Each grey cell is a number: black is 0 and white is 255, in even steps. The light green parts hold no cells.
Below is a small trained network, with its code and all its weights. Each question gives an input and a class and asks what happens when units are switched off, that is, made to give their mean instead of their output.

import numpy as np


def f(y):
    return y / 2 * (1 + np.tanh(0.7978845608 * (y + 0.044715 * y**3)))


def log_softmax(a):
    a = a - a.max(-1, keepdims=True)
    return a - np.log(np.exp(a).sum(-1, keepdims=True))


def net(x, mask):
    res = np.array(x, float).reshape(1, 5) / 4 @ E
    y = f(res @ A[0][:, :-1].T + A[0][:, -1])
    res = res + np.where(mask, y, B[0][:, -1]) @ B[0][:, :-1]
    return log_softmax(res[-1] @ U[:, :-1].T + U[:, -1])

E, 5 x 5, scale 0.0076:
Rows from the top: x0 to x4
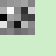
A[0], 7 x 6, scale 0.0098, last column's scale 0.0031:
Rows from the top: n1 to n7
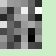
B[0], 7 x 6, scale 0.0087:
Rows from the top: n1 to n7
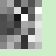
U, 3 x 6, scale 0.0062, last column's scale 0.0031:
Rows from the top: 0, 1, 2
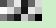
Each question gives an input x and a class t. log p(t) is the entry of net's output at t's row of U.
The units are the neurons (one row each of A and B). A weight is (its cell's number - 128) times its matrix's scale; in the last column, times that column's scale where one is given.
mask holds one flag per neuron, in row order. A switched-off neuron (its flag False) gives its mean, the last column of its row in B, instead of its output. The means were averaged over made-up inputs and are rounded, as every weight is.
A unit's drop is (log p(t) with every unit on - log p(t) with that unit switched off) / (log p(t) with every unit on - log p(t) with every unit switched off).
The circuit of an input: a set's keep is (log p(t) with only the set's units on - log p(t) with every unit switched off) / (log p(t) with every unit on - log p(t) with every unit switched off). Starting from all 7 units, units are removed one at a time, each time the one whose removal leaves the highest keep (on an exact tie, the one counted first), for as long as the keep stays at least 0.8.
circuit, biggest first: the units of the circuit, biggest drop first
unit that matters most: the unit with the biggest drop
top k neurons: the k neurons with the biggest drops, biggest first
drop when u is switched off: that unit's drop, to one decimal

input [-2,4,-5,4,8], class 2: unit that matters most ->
n4
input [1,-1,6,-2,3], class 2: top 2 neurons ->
(n2; n3)
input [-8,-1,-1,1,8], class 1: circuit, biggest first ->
(n3; n5)
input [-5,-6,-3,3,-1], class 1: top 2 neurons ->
(n6; n7)
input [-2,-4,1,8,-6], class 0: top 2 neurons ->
(n2; n4)
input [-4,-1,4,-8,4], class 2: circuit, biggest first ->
(n3; n2)
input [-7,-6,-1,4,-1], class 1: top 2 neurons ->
(n6; n7)
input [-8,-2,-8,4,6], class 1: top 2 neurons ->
(n6; n3)
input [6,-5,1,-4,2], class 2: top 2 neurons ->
(n3; n5)
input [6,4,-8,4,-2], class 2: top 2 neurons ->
(n4; n6)
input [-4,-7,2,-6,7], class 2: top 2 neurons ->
(n3; n5)
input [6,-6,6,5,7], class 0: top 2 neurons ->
(n6; n2)
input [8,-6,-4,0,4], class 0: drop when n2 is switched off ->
0.4
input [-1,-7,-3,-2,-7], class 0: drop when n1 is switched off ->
0.0
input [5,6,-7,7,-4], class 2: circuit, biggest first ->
(n4)
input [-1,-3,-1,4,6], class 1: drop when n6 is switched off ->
0.1
